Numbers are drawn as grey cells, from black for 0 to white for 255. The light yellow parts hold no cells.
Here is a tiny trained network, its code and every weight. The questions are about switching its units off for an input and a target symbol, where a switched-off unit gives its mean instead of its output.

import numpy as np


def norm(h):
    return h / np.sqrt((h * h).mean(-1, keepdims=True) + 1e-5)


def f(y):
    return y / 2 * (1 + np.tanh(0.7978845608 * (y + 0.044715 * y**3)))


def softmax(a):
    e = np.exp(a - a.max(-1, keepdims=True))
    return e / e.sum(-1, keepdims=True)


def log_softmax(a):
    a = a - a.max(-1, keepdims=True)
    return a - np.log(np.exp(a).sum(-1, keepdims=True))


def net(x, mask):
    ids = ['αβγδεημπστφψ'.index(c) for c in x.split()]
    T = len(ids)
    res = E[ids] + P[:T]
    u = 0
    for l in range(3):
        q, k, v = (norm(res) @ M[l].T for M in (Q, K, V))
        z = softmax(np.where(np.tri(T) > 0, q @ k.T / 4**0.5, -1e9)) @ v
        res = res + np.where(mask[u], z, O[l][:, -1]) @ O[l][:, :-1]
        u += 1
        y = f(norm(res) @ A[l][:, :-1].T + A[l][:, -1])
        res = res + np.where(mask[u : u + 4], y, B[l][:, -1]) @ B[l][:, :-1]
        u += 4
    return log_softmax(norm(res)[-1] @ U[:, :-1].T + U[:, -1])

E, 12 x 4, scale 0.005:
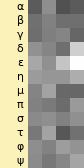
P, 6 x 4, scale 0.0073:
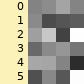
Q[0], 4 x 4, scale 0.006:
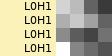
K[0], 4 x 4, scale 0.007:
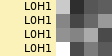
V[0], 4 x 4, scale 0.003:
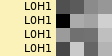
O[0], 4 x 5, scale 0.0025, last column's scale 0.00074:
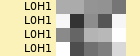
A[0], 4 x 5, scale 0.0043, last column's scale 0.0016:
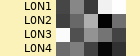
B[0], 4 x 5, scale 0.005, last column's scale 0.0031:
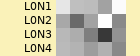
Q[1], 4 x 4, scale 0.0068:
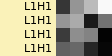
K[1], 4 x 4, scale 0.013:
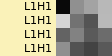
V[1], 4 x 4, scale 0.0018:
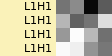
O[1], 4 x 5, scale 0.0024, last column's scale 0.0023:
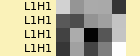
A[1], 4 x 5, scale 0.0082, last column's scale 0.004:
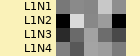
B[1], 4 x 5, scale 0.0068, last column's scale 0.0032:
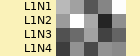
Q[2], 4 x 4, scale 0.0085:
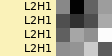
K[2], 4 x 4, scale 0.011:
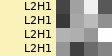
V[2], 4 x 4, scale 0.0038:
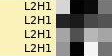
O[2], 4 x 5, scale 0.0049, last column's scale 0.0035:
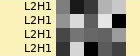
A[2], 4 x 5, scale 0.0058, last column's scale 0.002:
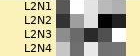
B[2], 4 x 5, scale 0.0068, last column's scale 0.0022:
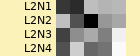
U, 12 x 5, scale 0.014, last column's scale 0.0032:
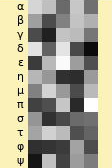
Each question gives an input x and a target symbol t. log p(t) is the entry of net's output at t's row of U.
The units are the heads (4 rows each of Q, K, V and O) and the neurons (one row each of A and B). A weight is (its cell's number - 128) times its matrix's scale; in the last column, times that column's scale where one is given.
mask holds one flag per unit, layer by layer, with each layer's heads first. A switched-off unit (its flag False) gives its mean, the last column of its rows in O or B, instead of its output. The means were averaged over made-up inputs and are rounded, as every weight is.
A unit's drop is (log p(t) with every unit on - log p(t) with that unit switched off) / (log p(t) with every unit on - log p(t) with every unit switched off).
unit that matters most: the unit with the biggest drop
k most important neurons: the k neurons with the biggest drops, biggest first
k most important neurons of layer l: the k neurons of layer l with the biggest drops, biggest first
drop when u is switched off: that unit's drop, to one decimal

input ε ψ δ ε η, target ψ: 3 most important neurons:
[L1N1 L0N1 L2N3]
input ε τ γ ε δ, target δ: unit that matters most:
L0N4
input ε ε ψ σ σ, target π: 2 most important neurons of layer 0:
[L0N1 L0N3]
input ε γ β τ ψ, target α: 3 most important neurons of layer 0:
[L0N2 L0N1 L0N4]
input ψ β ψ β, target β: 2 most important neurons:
[L0N2 L0N4]
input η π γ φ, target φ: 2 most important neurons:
[L0N1 L2N2]
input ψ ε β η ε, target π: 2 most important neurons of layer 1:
[L1N2 L1N1]
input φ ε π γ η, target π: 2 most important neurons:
[L0N1 L1N2]
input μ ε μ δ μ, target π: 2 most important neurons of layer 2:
[L2N3 L2N2]
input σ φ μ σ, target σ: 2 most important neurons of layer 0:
[L0N1 L0N4]
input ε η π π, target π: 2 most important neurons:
[L0N3 L2N3]
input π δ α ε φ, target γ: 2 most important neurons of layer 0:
[L0N1 L0N2]
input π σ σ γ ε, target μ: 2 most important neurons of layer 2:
[L2N4 L2N1]
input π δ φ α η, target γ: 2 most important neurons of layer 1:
[L1N1 L1N2]
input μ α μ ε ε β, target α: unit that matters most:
L1N1
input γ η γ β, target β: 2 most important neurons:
[L0N2 L1N1]
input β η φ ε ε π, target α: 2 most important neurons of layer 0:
[L0N1 L0N2]
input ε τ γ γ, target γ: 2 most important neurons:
[L0N2 L1N2]
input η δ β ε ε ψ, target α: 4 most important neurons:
[L1N1 L0N1 L2N3 L0N2]
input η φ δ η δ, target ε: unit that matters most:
L2H1
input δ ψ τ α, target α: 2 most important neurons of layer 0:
[L0N4 L0N2]
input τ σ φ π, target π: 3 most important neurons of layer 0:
[L0N3 L0N1 L0N4]
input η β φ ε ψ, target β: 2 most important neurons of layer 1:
[L1N4 L1N1]
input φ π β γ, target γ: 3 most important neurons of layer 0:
[L0N2 L0N1 L0N3]
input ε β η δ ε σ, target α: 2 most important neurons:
[L1N1 L0N1]
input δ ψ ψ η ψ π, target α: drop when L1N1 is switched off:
0.4
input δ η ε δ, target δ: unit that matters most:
L0H1
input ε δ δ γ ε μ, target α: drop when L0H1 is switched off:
0.2
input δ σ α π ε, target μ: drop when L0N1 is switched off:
0.3
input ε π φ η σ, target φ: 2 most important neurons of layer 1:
[L1N1 L1N4]
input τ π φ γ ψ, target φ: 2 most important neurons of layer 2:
[L2N4 L2N3]
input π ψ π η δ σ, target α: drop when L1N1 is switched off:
0.6
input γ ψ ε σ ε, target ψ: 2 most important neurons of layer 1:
[L1N1 L1N2]
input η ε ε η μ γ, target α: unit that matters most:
L1N1
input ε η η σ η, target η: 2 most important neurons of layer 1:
[L1N1 L1N4]
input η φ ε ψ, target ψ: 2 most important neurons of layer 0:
[L0N1 L0N3]
